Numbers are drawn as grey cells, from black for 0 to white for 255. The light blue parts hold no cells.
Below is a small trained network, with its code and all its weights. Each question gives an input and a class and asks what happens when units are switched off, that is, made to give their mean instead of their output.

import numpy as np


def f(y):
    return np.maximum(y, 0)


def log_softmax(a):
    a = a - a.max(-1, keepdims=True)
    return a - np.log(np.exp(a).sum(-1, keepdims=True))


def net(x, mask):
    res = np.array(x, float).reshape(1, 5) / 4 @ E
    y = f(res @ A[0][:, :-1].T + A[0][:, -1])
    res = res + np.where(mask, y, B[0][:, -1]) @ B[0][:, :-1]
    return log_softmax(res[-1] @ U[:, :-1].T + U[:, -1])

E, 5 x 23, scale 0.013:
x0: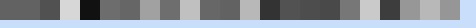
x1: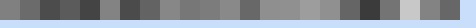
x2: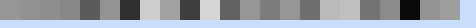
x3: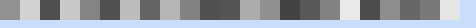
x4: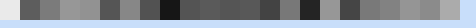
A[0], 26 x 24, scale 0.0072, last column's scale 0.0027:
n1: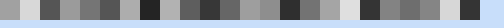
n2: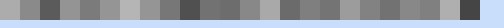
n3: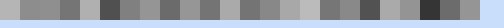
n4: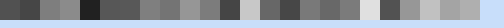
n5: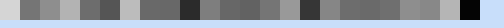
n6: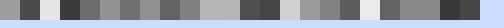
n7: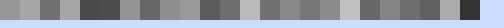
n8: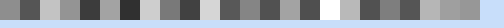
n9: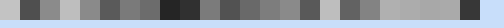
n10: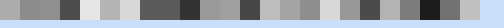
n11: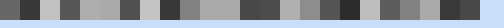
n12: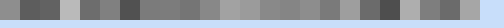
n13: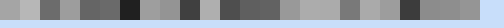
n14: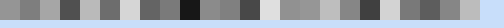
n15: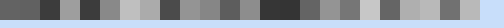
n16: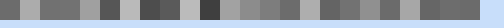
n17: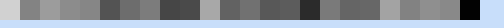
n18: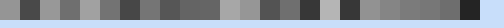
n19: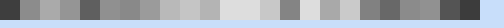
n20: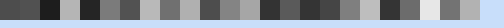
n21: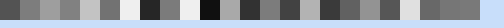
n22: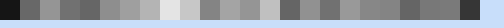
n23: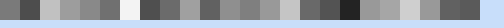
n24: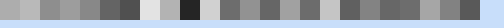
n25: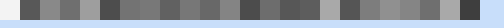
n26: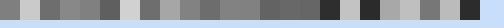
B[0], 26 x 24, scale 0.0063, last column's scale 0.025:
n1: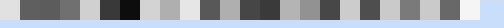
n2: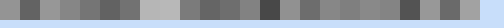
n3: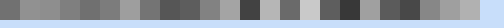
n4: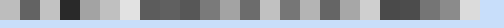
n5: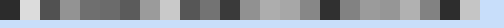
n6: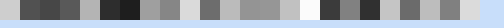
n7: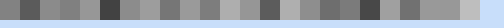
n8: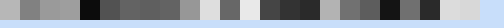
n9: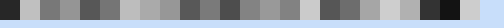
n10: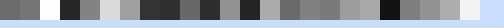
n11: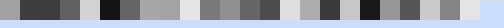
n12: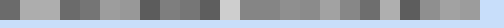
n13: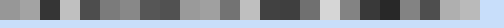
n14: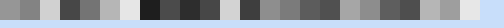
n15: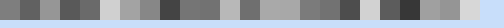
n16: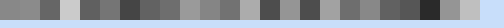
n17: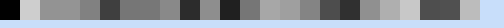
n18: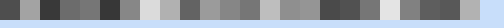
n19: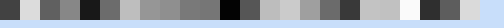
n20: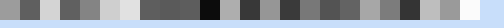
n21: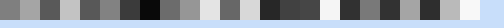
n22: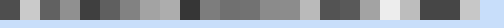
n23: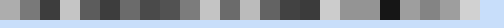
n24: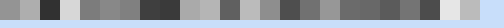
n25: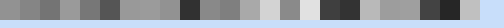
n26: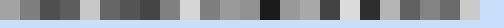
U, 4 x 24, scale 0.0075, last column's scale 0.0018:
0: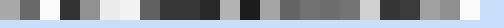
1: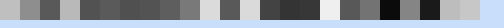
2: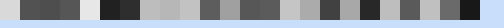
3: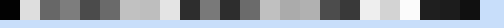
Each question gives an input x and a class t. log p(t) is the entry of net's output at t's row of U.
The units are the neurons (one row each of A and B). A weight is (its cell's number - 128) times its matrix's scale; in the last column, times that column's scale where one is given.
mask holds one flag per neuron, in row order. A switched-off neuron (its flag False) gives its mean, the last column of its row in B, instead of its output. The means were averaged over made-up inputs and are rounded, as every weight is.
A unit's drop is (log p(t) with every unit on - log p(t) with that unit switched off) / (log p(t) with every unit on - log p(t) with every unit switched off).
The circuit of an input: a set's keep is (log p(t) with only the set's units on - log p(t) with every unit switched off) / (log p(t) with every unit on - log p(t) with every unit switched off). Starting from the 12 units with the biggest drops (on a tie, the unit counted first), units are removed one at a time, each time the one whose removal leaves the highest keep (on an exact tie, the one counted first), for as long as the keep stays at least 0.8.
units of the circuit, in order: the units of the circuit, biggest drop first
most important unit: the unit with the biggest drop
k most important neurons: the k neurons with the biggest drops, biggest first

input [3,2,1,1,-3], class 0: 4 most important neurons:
n9, n5, n17, n20
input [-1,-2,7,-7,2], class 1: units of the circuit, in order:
n13
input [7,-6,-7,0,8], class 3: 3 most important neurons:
n9, n5, n17
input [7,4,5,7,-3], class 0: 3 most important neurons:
n20, n4, n11
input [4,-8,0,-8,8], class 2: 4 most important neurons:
n11, n6, n19, n22
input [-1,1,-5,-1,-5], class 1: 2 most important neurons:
n21, n9
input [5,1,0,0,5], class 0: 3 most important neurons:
n20, n19, n4
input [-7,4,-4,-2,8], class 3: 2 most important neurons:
n9, n25
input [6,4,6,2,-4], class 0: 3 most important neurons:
n20, n21, n4
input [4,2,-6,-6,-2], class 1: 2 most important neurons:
n21, n23
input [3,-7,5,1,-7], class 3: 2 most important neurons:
n19, n22
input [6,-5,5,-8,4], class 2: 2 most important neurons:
n11, n6
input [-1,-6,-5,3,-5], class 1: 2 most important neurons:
n21, n9
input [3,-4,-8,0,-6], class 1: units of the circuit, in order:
n21
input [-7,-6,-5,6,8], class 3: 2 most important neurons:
n5, n9
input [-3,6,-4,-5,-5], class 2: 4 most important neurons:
n11, n6, n9, n17
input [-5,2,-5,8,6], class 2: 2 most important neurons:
n1, n26
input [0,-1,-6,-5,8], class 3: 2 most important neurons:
n9, n18
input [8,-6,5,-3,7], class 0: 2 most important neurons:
n20, n4
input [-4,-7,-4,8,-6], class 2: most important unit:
n1
